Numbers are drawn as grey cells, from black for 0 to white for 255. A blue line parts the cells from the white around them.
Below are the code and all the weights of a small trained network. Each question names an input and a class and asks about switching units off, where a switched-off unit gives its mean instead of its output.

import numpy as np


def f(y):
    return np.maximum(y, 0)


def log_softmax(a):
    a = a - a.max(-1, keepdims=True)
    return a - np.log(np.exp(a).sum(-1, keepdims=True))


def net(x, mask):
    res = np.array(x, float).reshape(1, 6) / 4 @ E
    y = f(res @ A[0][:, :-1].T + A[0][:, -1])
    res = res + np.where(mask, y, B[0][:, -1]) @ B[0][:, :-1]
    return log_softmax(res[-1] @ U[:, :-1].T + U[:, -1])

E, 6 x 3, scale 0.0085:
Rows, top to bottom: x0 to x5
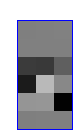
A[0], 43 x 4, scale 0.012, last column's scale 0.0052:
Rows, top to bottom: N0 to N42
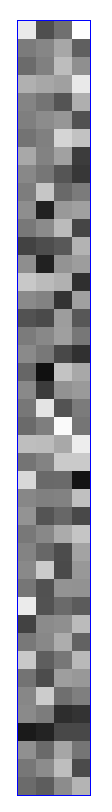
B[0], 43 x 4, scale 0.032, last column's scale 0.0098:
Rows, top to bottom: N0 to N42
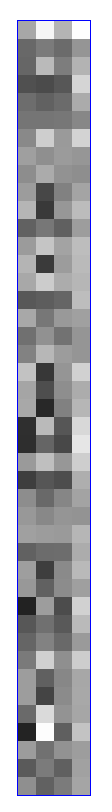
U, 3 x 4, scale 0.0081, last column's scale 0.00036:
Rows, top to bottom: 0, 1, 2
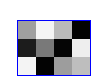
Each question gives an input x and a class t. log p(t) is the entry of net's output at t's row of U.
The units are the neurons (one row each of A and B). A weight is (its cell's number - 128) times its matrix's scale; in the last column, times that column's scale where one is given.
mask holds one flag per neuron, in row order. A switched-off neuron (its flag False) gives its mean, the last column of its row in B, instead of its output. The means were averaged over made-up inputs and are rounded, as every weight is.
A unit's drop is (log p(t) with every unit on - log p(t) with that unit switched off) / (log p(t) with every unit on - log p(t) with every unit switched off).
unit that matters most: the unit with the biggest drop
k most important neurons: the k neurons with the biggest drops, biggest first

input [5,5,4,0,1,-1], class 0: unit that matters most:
N23
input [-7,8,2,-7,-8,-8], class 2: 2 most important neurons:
N19; N10
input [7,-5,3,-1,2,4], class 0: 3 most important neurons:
N23; N3; N32
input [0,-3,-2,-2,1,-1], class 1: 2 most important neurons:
N6; N12
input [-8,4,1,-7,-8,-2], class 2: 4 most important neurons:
N19; N10; N13; N39
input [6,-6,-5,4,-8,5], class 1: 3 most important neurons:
N0; N22; N23
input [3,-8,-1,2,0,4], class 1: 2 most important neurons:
N0; N19
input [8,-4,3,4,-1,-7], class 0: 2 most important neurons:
N23; N3
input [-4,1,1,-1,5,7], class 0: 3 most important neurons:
N23; N3; N22
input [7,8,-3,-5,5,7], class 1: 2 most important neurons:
N32; N25
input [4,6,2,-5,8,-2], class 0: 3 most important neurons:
N0; N23; N38
